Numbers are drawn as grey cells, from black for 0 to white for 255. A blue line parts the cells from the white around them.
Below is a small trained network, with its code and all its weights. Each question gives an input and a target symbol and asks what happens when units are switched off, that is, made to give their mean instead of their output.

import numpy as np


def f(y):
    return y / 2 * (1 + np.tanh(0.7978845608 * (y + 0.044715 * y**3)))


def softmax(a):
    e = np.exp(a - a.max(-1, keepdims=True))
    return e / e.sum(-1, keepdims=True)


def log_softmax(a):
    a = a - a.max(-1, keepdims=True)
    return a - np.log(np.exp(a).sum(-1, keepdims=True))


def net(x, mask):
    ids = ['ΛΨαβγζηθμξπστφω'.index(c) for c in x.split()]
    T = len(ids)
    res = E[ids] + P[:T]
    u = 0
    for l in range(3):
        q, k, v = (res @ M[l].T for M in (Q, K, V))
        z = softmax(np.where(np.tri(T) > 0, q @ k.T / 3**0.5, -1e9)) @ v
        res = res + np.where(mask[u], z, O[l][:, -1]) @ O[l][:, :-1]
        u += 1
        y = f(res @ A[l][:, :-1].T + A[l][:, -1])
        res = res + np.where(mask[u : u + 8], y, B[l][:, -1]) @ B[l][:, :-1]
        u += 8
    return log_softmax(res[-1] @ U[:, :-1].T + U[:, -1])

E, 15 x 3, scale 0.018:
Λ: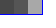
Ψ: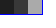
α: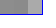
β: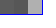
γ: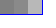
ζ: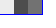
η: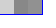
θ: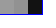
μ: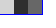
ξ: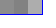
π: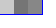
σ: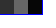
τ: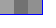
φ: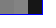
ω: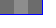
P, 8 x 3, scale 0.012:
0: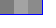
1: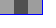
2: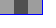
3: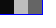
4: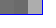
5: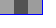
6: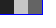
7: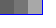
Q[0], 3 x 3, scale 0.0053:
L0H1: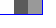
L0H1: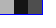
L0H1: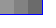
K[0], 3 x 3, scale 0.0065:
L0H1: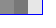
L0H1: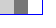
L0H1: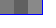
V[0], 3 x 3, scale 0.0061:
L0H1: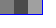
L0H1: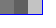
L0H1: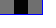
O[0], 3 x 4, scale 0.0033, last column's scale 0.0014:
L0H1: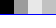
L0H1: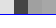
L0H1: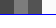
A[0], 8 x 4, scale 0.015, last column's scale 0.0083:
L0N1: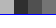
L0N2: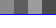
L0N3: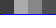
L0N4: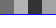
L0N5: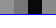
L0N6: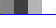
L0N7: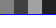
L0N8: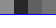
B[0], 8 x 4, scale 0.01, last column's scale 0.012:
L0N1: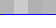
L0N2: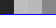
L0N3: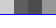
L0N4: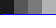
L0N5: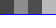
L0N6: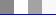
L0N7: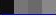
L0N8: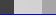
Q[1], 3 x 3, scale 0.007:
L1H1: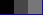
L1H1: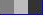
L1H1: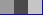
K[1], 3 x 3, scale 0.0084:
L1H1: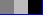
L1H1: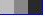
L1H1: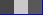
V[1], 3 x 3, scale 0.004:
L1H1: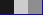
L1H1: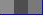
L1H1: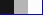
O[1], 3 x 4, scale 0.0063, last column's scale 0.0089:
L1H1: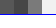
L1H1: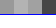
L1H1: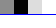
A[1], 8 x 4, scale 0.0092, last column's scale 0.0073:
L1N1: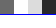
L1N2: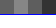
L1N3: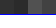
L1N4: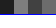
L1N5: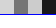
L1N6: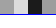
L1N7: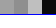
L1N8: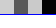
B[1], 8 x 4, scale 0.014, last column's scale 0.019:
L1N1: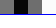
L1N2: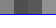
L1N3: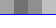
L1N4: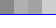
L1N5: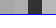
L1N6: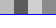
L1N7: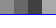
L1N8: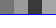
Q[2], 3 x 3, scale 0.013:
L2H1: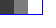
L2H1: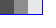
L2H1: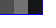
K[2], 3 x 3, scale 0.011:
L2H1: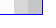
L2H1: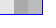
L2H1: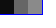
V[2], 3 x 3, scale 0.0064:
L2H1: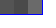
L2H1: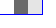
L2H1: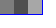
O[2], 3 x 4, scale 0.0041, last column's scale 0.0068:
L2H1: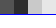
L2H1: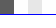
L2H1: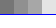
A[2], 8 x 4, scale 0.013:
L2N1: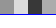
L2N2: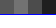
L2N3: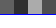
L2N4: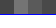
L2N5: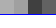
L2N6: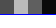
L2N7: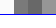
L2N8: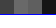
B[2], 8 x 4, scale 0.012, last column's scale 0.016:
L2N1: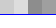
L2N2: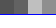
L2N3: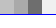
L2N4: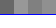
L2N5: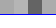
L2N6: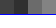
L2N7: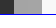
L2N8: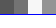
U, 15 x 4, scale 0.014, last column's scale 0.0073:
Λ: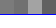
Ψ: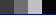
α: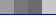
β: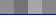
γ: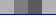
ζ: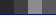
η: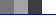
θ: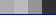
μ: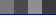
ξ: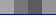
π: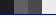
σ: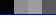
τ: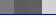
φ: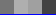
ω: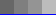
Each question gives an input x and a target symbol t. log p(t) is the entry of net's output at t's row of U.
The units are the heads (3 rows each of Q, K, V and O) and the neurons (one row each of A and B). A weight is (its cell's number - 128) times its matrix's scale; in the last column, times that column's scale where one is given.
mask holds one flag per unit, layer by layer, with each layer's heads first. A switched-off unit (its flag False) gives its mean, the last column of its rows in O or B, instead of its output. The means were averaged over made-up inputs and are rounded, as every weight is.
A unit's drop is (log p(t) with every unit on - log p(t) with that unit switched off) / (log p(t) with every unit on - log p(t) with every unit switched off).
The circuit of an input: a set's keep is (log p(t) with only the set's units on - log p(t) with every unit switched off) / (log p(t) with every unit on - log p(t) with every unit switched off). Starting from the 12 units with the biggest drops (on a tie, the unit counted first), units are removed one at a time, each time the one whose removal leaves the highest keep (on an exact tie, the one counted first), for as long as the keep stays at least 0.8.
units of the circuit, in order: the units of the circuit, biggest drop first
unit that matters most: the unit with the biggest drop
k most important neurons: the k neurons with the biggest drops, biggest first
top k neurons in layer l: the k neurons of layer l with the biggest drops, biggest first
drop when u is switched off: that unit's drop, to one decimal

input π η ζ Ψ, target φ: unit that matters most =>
L0N3
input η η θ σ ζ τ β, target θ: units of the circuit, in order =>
L1N1, L0N3, L0N8
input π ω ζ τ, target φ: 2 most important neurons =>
L1N1, L1N7
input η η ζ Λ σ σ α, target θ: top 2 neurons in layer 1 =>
L1N7, L1N1
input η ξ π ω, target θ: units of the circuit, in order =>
L1N1, L0N3, L2N1
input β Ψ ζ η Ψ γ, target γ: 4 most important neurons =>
L2N3, L2N7, L0N6, L0N4
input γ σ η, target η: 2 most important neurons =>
L1N1, L1N5
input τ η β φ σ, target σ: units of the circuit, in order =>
L2N3, L1N1
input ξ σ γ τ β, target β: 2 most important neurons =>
L2N3, L2N8
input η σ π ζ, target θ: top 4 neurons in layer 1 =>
L1N1, L1N5, L1N2, L1N6
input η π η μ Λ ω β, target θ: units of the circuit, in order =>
L0N3, L0N8, L1N1
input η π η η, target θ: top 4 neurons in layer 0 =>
L0N8, L0N6, L0N4, L0N2
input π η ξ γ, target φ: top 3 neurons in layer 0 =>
L0N3, L0N8, L0N6
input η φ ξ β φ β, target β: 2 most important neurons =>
L2N3, L1N1
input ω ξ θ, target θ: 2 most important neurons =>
L0N5, L1N1
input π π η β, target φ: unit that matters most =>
L1N1
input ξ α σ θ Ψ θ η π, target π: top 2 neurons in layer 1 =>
L1N5, L1N8
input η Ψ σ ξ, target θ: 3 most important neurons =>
L1N1, L1N5, L1N8
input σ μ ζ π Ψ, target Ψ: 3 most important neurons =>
L2N8, L0N7, L0N6
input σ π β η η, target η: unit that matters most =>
L1N8
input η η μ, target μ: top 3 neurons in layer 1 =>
L1N1, L1N7, L1N5
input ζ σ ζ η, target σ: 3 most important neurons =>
L1N1, L1N7, L1N8
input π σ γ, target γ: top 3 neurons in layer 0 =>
L0N6, L0N5, L0N4
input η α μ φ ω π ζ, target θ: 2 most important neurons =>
L1N1, L1N5
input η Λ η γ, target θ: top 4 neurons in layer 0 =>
L0N3, L0N8, L0N6, L0N4
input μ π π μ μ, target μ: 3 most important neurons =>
L1N1, L2N3, L2N8
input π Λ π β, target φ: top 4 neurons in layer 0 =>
L0N3, L0N8, L0N4, L0N2
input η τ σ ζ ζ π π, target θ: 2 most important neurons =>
L1N7, L1N1
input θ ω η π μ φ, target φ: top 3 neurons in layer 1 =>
L1N1, L1N5, L1N4
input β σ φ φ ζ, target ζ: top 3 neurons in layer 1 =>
L1N1, L1N5, L1N8
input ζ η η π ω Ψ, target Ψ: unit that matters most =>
L2N8
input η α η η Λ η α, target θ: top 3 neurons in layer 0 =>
L0N8, L0N6, L0N4
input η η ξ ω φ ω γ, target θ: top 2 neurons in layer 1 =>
L1N1, L1N7
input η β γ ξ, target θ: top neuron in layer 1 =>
L1N5
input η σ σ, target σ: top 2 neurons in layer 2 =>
L2N6, L2N3
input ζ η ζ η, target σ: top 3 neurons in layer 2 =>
L2N3, L2N1, L2N5
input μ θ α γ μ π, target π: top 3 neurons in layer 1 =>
L1N1, L1N5, L1N8
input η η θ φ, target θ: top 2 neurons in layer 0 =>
L0N3, L0N8
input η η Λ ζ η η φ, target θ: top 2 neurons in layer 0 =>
L0N8, L0N3
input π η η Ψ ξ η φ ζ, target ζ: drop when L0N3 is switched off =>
0.2
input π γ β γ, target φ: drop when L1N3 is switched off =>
0.0
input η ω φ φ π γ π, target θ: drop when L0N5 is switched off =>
-0.1
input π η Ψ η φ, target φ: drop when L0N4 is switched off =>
0.3
